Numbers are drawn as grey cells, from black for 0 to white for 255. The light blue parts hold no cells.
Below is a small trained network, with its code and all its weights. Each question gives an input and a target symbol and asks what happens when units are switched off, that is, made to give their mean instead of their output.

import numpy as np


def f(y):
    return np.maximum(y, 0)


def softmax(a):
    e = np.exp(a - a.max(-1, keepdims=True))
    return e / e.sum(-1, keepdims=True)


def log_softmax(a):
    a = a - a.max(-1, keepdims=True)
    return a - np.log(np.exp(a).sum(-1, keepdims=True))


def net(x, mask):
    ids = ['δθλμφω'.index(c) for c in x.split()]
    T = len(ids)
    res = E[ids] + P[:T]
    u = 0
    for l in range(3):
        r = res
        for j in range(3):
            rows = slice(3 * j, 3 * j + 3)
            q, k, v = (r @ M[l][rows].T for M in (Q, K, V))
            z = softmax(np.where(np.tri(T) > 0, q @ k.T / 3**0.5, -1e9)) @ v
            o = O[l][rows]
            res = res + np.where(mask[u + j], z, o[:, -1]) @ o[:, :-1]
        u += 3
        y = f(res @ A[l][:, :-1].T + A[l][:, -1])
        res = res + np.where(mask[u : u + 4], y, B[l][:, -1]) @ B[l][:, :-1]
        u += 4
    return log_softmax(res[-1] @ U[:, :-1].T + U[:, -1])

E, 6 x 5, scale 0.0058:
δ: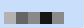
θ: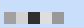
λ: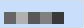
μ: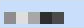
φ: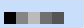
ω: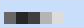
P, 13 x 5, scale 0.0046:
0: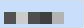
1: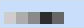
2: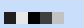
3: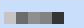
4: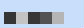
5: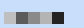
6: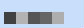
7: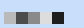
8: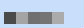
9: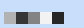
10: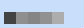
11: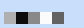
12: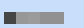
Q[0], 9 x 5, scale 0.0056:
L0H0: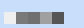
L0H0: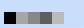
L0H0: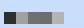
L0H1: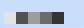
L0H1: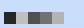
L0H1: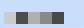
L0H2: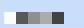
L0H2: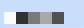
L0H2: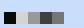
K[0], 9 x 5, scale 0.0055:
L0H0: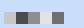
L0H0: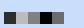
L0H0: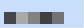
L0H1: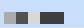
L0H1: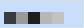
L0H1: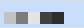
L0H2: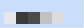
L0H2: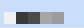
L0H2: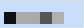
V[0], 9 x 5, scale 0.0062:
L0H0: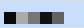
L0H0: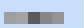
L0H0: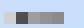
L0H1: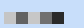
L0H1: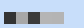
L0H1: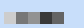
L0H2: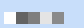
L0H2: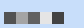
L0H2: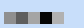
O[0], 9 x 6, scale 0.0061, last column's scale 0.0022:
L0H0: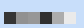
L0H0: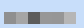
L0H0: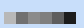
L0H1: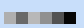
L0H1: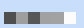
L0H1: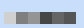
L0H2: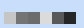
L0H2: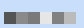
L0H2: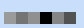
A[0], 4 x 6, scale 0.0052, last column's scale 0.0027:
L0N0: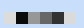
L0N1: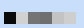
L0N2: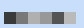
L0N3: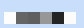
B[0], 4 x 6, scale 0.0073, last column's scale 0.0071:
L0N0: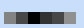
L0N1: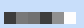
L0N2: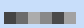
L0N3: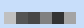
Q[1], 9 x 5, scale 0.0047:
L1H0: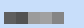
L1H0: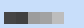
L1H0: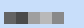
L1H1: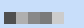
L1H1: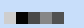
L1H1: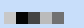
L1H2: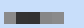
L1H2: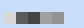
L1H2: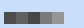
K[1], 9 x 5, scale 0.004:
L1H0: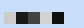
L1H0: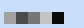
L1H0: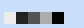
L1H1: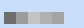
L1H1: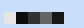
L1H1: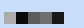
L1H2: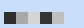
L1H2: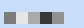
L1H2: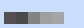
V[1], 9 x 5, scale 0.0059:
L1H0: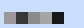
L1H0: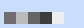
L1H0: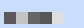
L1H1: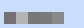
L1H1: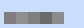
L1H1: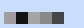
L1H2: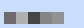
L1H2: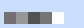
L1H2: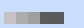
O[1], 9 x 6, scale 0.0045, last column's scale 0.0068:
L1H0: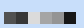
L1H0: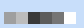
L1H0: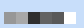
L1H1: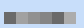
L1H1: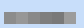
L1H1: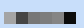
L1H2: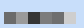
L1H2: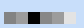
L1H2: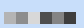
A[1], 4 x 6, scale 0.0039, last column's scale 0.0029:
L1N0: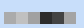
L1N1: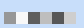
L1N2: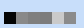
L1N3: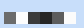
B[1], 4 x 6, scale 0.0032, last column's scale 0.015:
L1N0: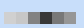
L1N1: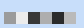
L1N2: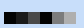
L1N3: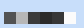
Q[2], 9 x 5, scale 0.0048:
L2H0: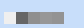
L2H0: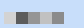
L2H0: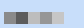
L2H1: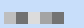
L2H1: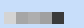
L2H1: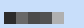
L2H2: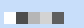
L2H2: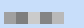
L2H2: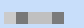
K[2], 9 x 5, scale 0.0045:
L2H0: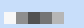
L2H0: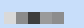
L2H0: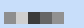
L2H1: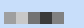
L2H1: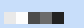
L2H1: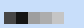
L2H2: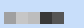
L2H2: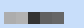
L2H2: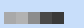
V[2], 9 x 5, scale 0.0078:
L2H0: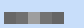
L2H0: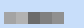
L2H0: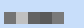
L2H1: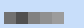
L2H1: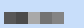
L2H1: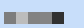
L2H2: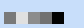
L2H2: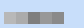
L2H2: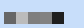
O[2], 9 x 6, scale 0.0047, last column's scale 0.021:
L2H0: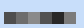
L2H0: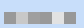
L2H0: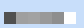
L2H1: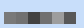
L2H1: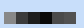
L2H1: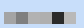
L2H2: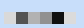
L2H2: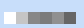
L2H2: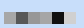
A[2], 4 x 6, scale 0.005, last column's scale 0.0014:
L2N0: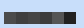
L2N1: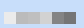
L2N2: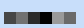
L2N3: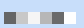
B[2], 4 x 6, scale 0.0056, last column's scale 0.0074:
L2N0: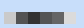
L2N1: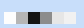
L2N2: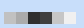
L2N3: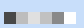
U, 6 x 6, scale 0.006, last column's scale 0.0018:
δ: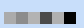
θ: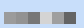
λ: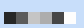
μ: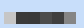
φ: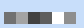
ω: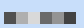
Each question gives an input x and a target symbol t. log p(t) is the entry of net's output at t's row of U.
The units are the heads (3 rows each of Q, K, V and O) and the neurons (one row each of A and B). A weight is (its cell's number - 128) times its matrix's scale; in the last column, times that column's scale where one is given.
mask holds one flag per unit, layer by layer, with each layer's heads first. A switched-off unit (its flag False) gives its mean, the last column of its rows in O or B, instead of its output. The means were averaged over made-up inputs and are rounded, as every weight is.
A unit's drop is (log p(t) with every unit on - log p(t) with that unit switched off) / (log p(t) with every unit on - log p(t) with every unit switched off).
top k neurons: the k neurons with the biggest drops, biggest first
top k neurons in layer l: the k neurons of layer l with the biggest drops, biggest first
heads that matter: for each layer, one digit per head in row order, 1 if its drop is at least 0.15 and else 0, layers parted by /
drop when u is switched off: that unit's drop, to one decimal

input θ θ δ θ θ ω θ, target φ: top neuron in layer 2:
L2N3
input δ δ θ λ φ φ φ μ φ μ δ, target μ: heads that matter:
000 / 100 / 110
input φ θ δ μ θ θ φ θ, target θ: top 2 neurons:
L2N1, L0N1
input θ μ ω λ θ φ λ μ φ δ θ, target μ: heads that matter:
010 / 100 / 110
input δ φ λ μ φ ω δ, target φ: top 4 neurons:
L1N3, L2N2, L1N1, L1N0
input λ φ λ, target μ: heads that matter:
000 / 000 / 001
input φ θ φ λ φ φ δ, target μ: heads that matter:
000 / 000 / 010
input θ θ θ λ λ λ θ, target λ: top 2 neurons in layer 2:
L2N2, L2N1
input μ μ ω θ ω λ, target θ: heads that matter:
101 / 100 / 110
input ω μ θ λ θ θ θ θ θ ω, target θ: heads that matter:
101 / 000 / 000
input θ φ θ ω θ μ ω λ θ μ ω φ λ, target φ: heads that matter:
010 / 100 / 011
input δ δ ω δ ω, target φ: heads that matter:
000 / 000 / 001
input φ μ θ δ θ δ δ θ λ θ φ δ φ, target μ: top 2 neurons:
L2N0, L1N2
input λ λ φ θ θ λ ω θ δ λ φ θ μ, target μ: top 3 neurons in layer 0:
L0N1, L0N2, L0N3
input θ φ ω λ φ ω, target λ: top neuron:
L2N1
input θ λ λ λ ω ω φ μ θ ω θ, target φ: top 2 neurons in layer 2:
L2N2, L2N3
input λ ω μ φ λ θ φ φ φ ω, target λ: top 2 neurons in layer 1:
L1N3, L1N2
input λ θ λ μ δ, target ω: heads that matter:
000 / 100 / 110
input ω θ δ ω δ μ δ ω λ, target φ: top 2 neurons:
L1N3, L1N1
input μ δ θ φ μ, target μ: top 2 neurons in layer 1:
L1N3, L1N1
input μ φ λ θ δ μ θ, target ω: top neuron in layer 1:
L1N0
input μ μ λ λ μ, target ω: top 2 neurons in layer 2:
L2N3, L2N0
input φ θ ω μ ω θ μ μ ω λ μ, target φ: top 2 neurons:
L0N1, L0N3
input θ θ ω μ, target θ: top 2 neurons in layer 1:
L1N2, L1N1
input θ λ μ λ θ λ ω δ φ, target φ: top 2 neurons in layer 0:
L0N1, L0N3
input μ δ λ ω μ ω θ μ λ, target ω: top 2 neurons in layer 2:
L2N1, L2N0
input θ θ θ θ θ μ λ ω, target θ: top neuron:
L0N1
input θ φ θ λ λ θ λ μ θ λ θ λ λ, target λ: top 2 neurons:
L2N1, L2N2
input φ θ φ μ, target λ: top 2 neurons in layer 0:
L0N2, L0N1
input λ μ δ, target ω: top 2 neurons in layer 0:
L0N3, L0N0
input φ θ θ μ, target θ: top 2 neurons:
L2N1, L0N1
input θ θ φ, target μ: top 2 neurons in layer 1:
L1N2, L1N3
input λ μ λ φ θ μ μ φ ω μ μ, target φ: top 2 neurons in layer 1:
L1N1, L1N3
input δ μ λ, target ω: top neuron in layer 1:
L1N0
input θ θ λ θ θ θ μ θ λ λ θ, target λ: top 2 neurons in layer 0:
L0N3, L0N1
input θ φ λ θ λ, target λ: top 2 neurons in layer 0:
L0N3, L0N0
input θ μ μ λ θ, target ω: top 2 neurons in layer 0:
L0N1, L0N3
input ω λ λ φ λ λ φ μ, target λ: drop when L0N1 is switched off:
0.0
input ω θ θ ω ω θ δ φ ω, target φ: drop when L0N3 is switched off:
0.1
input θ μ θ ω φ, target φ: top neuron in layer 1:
L1N3
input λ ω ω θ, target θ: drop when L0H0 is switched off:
0.2
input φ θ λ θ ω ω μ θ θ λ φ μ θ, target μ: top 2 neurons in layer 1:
L1N2, L1N1
